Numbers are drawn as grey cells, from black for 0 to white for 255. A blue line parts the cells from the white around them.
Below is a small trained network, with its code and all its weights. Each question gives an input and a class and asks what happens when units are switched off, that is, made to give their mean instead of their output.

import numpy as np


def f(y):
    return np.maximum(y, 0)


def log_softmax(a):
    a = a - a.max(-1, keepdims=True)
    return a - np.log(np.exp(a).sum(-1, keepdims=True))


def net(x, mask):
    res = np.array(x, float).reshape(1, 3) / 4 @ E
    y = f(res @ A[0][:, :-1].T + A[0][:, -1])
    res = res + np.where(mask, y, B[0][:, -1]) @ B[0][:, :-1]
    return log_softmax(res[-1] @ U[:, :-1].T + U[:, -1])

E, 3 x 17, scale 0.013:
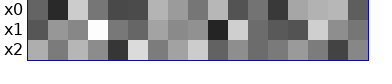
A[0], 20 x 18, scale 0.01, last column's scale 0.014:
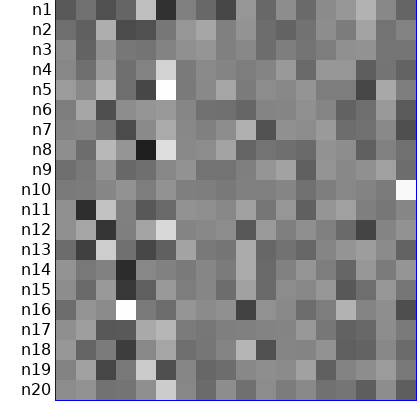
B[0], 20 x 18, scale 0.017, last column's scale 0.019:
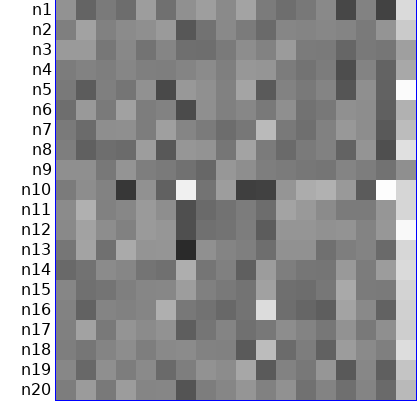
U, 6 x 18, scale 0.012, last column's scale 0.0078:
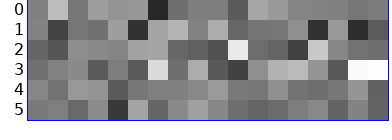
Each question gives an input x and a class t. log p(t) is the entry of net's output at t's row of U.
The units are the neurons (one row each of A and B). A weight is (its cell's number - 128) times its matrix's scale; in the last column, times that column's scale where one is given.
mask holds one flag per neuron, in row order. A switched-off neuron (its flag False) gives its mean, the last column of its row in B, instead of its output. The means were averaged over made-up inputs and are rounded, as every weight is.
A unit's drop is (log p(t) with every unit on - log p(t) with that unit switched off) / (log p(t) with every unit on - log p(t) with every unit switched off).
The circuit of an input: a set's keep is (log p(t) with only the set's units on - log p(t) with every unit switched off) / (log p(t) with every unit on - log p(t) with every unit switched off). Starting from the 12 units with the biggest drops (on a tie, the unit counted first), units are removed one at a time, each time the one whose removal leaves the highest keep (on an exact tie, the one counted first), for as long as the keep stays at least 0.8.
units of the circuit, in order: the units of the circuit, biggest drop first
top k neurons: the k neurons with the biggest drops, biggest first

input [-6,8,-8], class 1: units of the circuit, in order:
n19
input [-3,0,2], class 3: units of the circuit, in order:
n13; n16
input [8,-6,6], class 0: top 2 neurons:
n11; n13
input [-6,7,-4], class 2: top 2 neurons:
n16; n13
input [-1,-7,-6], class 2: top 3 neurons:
n5; n18; n14
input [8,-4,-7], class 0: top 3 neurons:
n13; n11; n2
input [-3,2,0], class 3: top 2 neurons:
n13; n11
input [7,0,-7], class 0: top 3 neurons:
n13; n5; n11
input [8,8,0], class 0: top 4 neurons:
n13; n11; n18; n14
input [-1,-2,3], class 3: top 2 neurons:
n1; n19
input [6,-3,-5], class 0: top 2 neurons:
n13; n5
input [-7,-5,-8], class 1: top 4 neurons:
n19; n1; n11; n13
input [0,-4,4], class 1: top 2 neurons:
n5; n16
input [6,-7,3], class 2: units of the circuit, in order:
n18
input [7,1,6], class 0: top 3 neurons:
n11; n13; n2
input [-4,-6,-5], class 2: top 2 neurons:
n5; n18
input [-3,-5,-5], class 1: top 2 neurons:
n19; n1
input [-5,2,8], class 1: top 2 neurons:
n5; n8
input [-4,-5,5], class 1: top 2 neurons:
n5; n16
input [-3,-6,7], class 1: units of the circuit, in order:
n5
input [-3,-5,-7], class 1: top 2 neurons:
n19; n1
